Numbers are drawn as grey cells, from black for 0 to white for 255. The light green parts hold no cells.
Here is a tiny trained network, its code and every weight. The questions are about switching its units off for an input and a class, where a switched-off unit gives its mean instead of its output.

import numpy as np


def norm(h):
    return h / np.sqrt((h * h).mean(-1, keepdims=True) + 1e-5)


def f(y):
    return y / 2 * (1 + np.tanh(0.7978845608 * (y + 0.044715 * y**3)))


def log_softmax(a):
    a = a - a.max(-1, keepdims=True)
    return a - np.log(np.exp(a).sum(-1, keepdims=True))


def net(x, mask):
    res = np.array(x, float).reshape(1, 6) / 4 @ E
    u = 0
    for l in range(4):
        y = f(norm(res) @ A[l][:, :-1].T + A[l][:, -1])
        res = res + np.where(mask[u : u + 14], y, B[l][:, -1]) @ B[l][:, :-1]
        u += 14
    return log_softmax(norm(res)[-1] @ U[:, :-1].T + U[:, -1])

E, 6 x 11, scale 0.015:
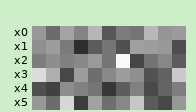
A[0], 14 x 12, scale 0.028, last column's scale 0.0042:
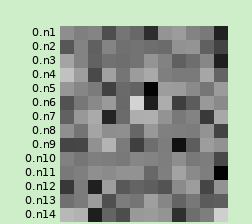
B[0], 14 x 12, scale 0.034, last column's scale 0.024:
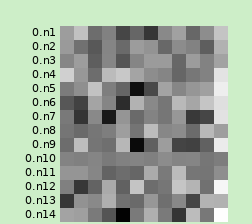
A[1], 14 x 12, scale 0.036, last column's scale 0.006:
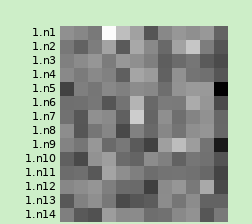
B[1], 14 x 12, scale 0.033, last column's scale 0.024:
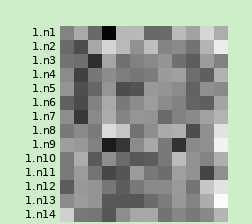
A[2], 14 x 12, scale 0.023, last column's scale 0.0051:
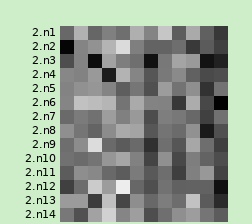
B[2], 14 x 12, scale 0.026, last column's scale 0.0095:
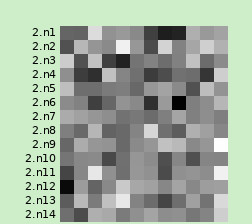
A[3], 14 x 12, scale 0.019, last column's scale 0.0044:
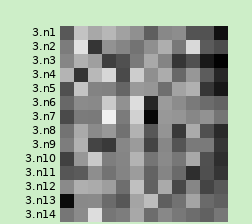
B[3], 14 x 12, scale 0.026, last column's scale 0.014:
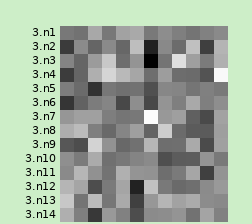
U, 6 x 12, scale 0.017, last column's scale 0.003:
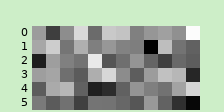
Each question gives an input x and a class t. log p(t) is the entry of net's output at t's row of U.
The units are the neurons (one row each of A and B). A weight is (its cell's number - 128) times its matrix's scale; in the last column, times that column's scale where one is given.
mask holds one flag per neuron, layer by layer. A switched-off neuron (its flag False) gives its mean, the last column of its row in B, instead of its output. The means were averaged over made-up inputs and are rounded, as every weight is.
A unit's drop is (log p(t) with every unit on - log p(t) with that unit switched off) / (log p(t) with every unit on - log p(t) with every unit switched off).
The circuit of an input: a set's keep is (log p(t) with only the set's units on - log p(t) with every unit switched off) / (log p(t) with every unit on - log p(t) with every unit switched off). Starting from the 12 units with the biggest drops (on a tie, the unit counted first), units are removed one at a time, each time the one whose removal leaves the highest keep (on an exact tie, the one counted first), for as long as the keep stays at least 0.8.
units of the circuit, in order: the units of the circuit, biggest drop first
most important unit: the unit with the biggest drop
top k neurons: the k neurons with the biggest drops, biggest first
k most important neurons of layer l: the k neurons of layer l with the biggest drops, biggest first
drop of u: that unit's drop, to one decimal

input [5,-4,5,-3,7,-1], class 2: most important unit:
0.n9
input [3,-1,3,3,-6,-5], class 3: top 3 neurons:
[0.n4; 1.n1; 0.n6]
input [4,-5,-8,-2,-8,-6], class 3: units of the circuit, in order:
[0.n14; 1.n1]
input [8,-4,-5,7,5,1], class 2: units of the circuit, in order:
[0.n14; 0.n9]
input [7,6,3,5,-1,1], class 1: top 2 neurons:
[0.n12; 0.n6]
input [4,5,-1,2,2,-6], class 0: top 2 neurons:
[0.n12; 0.n9]
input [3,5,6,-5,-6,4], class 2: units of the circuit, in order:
[0.n14; 0.n6]
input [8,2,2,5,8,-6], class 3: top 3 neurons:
[0.n12; 0.n7; 1.n1]
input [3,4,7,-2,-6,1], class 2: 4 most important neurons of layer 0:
[0.n12; 0.n14; 0.n5; 0.n6]
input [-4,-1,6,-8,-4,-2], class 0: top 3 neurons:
[0.n9; 0.n12; 0.n5]
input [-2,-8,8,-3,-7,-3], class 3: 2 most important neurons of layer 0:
[0.n14; 0.n6]
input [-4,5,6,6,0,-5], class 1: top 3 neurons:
[0.n14; 0.n6; 0.n4]
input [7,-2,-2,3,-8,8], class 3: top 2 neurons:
[0.n14; 0.n7]
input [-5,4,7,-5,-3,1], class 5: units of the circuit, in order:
[0.n7]
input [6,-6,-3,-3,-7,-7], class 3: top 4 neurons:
[0.n14; 1.n1; 0.n6; 0.n7]
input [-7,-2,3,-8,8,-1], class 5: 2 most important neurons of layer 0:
[0.n9; 0.n5]
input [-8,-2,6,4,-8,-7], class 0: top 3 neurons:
[0.n9; 0.n12; 1.n2]
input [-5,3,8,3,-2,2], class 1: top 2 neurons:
[0.n4; 0.n14]
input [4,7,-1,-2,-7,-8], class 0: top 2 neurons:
[0.n12; 0.n9]
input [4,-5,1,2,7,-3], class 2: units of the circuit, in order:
[0.n9]
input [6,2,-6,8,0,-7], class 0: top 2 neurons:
[0.n9; 0.n14]
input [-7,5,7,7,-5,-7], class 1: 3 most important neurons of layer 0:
[0.n14; 0.n6; 0.n4]
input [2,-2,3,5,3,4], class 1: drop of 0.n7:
0.2
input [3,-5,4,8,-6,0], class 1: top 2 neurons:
[0.n14; 0.n12]
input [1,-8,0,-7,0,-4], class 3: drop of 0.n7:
0.5
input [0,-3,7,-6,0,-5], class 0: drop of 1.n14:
0.0
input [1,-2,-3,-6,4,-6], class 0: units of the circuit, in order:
[0.n12]
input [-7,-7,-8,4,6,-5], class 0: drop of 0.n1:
0.1
